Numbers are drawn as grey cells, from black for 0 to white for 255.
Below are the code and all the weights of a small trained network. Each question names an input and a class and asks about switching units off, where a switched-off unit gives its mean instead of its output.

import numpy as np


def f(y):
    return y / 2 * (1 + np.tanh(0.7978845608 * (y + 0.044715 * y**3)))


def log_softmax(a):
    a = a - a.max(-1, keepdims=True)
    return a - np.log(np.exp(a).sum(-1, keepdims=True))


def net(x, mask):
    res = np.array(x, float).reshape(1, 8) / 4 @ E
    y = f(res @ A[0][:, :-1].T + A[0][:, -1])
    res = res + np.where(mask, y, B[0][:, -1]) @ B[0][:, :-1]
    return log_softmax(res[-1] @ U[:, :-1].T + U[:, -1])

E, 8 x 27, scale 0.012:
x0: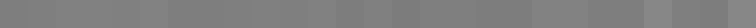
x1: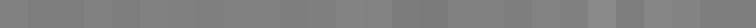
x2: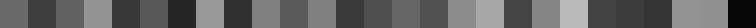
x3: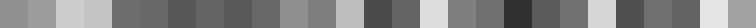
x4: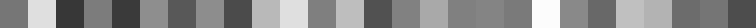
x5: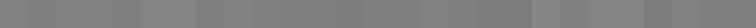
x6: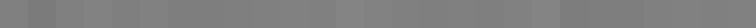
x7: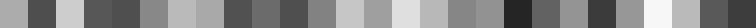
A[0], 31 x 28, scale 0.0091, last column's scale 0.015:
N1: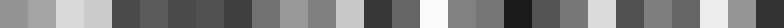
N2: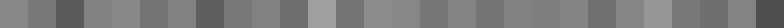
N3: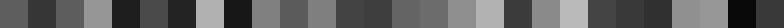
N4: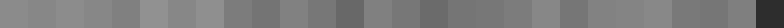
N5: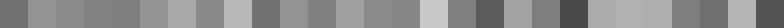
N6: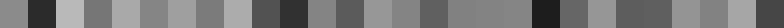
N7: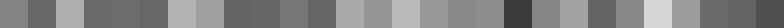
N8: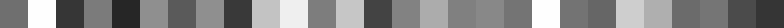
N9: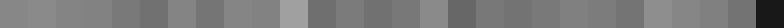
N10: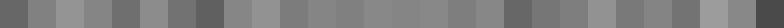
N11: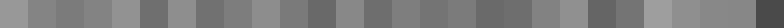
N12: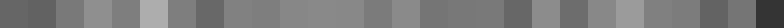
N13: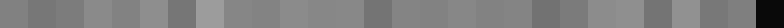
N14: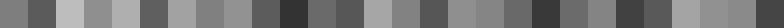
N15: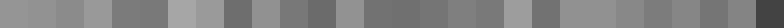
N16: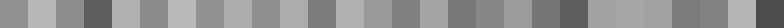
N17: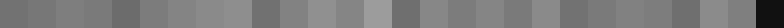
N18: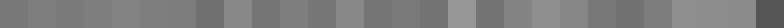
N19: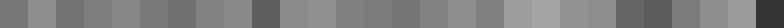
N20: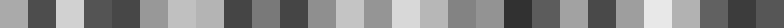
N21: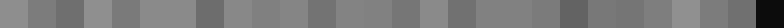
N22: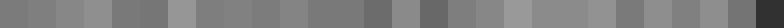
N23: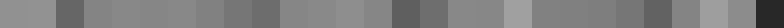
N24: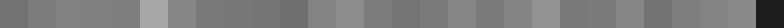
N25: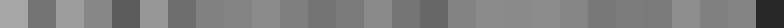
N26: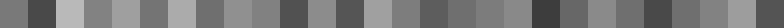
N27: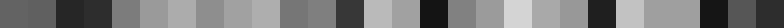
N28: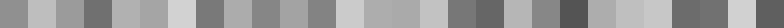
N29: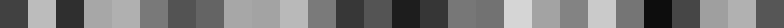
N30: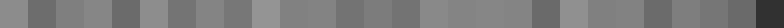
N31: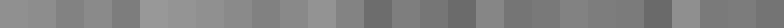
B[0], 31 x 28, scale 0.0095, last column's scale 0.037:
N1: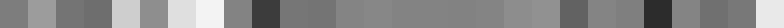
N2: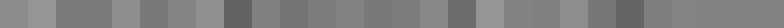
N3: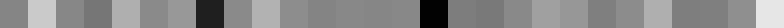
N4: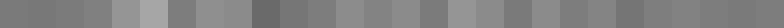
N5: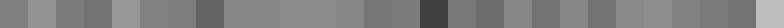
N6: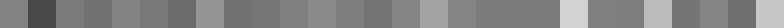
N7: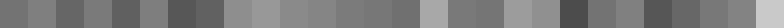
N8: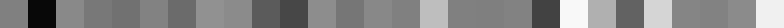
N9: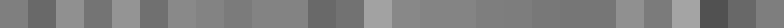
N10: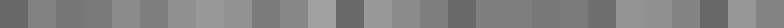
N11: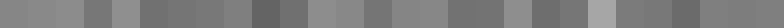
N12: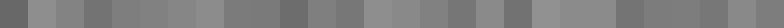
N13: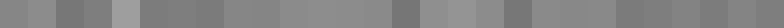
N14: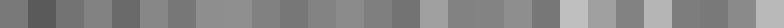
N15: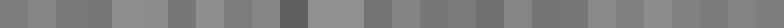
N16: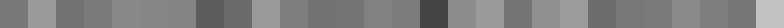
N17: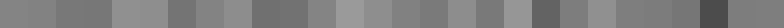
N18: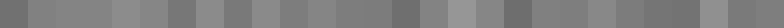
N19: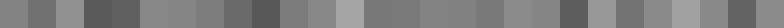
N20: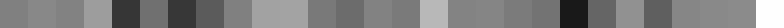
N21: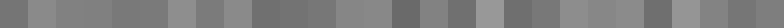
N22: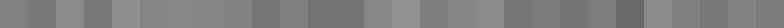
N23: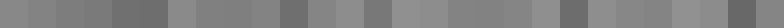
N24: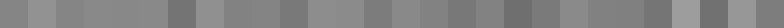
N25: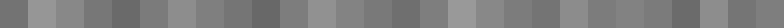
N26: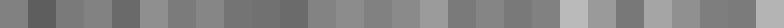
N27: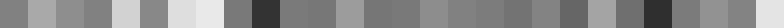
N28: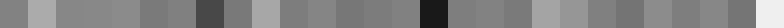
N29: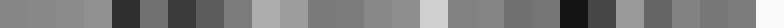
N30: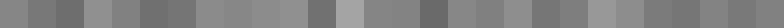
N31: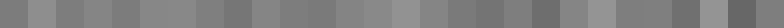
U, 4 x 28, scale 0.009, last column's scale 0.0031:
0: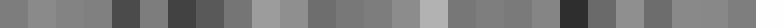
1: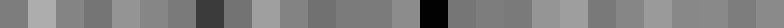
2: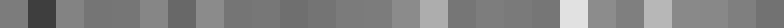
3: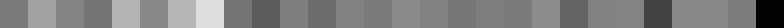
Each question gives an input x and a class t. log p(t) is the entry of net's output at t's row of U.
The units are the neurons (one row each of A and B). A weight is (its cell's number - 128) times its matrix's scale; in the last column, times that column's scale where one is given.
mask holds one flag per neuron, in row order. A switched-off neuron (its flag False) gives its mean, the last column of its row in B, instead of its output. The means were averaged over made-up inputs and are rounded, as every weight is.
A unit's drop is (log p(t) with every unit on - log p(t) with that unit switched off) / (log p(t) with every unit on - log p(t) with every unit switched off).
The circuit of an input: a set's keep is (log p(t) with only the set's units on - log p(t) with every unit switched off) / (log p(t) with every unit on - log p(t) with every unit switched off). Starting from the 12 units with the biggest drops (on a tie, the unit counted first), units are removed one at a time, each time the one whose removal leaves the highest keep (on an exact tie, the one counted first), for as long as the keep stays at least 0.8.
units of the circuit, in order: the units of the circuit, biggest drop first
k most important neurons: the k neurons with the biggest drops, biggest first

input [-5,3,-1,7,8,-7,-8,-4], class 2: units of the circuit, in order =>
[N8]
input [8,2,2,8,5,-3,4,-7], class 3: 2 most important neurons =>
[N1 N20]
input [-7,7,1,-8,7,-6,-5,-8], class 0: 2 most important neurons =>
[N29 N1]
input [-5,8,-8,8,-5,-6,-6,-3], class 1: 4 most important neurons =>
[N28 N27 N16 N5]
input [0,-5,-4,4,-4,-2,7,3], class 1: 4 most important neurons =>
[N8 N27 N29 N28]
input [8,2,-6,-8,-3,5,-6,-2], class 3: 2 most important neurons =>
[N27 N3]
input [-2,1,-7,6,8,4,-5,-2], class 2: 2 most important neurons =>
[N8 N3]
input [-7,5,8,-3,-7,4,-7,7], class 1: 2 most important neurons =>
[N3 N29]
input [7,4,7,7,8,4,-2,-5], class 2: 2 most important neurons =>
[N8 N28]
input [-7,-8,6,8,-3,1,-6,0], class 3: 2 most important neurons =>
[N1 N28]
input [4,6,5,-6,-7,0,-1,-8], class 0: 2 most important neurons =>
[N29 N8]
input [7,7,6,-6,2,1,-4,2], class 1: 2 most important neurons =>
[N3 N1]
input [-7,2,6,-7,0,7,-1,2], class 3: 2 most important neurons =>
[N27 N28]
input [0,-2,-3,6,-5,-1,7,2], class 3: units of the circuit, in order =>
[N1]
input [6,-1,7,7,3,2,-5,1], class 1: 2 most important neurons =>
[N3 N27]
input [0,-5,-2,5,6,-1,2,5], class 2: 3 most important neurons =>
[N8 N29 N27]
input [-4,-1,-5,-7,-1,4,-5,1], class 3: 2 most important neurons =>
[N27 N3]
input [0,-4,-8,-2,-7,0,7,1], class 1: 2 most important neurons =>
[N28 N8]
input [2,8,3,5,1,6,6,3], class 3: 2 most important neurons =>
[N1 N29]
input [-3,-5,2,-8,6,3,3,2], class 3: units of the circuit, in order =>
[N27]
